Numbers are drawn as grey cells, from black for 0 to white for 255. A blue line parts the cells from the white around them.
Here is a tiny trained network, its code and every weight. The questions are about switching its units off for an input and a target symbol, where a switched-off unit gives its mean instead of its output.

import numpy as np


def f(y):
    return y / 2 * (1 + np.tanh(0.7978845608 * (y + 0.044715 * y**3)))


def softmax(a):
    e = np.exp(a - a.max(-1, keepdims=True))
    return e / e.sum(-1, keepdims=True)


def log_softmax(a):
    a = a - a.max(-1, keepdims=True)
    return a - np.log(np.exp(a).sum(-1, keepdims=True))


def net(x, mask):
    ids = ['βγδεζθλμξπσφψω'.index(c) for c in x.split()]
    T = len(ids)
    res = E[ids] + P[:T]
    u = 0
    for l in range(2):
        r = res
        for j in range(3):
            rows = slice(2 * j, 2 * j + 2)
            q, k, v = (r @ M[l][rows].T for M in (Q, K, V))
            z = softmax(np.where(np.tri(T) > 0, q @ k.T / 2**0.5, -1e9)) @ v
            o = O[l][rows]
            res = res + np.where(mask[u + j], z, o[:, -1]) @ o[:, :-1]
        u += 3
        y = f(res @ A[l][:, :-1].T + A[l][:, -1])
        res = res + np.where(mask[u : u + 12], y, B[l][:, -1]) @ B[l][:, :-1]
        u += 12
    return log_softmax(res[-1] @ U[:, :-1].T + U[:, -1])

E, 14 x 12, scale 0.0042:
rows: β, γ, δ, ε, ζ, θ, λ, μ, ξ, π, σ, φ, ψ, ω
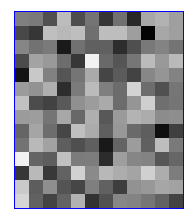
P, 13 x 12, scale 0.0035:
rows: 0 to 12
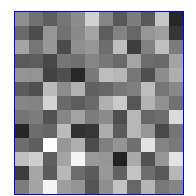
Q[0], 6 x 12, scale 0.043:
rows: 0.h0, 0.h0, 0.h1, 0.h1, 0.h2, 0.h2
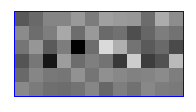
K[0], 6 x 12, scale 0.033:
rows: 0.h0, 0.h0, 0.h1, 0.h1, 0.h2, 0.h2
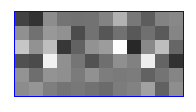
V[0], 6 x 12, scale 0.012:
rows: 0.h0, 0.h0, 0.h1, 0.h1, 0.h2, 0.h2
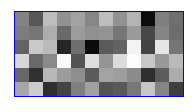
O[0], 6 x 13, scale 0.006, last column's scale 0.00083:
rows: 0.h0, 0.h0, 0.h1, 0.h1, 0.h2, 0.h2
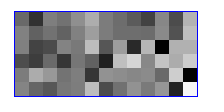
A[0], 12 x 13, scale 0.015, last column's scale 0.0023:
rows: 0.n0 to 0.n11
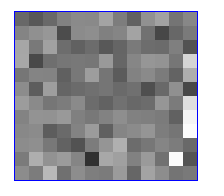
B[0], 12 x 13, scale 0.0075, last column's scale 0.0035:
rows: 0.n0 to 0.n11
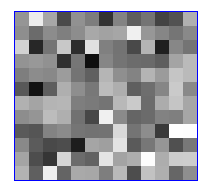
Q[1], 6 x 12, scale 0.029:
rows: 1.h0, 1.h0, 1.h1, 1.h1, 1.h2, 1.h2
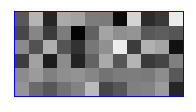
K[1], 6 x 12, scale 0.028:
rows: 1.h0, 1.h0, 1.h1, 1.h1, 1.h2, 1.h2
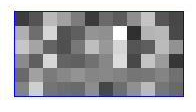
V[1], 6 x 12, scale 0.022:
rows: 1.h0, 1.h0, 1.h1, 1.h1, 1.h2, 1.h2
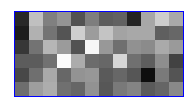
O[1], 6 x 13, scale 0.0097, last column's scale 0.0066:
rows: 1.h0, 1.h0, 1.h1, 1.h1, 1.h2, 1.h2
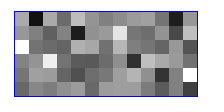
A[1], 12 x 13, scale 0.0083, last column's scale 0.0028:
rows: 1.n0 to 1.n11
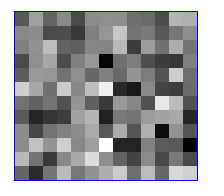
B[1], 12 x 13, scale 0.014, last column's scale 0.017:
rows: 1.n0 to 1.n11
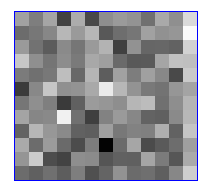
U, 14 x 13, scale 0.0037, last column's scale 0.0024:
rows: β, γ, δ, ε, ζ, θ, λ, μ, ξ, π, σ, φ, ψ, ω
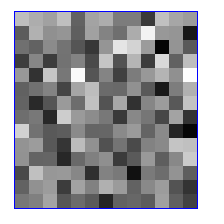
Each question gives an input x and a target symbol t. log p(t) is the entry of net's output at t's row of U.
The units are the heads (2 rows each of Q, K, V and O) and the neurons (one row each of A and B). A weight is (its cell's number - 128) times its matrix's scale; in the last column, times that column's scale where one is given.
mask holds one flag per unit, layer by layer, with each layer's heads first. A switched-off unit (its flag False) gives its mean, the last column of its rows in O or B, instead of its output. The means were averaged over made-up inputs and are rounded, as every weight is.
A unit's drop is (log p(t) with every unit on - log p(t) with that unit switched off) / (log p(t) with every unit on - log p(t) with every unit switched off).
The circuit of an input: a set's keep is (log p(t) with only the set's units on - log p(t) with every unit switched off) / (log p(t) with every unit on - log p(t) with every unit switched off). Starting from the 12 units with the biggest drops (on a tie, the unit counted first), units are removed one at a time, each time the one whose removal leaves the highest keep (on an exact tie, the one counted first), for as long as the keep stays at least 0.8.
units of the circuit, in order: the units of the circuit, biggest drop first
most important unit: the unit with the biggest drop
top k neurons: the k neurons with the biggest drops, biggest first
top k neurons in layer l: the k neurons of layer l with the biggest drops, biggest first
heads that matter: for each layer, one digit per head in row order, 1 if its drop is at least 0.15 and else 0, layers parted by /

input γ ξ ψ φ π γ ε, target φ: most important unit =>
0.h0
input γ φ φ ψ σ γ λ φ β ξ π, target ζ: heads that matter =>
101 / 100
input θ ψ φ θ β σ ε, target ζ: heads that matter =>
000 / 100
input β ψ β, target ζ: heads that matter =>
000 / 100
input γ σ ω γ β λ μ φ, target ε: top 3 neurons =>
[0.n10, 0.n3, 1.n1]
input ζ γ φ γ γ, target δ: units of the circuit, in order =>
[0.h2, 0.n10, 1.n11]
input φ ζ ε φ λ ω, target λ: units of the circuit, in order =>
[1.h0, 1.n0, 1.h2]
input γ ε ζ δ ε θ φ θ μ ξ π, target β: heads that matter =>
000 / 001
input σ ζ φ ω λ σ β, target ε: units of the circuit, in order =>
[1.h1, 0.n3, 1.n1, 1.h2]
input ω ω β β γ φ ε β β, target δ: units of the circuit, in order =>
[0.h0, 0.n10, 1.h2]
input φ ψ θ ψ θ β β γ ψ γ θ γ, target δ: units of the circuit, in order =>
[0.h2, 1.n11, 0.n10]
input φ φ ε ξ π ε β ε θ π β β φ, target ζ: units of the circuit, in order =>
[1.h0, 1.h2]
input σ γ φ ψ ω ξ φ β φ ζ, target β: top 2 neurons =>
[1.n3, 0.n10]
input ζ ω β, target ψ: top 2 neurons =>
[1.n5, 0.n4]
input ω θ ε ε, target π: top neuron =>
[0.n1]
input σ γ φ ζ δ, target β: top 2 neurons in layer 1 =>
[1.n3, 1.n1]
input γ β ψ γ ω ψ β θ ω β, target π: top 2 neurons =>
[0.n10, 0.n1]
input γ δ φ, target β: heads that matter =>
100 / 001
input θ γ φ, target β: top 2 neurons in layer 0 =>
[0.n10, 0.n5]
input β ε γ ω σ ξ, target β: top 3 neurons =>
[1.n3, 0.n10, 1.n0]
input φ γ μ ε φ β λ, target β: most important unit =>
1.h2
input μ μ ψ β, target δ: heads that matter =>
010 / 001
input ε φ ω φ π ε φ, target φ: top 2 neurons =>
[1.n7, 1.n8]
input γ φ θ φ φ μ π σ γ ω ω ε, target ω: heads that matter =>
101 / 110
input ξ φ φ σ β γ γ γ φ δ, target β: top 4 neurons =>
[1.n7, 0.n10, 1.n5, 1.n2]
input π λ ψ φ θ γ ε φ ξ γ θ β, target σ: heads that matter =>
101 / 011
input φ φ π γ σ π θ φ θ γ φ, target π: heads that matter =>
101 / 110
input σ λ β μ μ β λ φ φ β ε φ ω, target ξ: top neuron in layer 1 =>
[1.n10]
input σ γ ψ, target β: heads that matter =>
100 / 001
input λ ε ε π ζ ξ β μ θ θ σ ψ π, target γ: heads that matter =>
010 / 100
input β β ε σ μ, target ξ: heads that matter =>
001 / 110
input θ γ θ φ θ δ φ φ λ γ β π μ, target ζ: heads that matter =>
101 / 100
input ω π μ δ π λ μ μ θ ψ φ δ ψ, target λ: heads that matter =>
000 / 100
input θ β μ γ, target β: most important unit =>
1.n3
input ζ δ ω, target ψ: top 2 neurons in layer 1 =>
[1.n5, 1.n10]
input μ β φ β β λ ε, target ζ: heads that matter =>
001 / 100
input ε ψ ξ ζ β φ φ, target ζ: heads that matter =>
000 / 100
